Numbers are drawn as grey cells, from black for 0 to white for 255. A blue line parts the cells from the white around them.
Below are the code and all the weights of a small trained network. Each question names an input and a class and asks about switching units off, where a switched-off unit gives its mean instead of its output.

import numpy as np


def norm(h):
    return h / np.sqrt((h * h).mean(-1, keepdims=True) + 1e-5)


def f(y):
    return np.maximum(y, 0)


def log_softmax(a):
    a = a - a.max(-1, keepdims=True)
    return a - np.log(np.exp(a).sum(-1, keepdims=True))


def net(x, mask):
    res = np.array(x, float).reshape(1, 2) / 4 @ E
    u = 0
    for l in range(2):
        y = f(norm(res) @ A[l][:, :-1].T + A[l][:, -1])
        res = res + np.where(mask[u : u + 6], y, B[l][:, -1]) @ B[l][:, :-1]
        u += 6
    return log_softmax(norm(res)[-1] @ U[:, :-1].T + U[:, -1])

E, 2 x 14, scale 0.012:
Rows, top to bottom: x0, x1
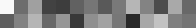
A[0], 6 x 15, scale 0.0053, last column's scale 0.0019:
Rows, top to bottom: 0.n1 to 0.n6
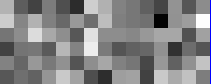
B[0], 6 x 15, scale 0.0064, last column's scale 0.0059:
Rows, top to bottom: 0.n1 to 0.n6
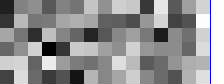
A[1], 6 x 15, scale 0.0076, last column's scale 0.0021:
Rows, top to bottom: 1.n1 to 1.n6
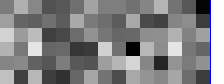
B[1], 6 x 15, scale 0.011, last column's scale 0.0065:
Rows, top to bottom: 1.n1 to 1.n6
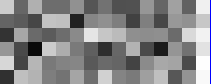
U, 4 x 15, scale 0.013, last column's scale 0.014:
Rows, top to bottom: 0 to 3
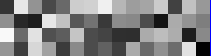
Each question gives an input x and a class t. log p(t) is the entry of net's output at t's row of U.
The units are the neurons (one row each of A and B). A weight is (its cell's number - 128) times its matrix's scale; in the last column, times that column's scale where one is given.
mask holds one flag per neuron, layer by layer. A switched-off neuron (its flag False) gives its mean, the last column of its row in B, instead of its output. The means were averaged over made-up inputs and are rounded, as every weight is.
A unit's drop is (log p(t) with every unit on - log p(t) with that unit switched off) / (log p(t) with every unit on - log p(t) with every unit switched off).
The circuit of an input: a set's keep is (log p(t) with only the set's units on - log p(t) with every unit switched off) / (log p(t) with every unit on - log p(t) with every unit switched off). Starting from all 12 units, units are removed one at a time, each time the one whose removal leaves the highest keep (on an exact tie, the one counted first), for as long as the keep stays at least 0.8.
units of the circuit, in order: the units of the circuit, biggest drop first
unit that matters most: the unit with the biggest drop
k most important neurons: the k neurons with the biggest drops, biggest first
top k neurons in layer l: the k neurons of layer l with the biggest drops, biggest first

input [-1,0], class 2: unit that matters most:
1.n5
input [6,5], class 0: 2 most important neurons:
[1.n3, 1.n6]
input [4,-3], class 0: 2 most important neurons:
[0.n3, 1.n5]
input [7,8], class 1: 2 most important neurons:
[1.n4, 0.n4]
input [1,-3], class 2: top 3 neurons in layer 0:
[0.n3, 0.n2, 0.n5]
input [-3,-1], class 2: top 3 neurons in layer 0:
[0.n2, 0.n1, 0.n6]
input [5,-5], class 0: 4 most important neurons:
[0.n3, 1.n4, 1.n6, 0.n5]
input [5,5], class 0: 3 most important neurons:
[1.n3, 1.n6, 0.n1]
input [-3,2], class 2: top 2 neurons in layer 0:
[0.n4, 0.n2]
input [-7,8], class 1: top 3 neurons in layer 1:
[1.n4, 1.n6, 1.n3]
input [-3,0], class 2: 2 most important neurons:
[1.n3, 0.n2]
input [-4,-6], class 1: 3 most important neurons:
[1.n6, 0.n2, 1.n3]
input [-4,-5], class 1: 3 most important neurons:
[1.n6, 0.n2, 1.n3]
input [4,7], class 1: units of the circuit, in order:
[1.n4]
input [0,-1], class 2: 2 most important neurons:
[1.n3, 1.n1]
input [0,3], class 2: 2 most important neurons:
[0.n3, 1.n5]
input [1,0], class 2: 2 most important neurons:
[1.n3, 1.n1]
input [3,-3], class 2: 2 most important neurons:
[1.n3, 0.n4]
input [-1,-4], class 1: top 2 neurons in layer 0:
[0.n4, 0.n1]
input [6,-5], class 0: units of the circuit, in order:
[1.n6]
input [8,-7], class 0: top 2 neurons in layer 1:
[1.n6, 1.n4]
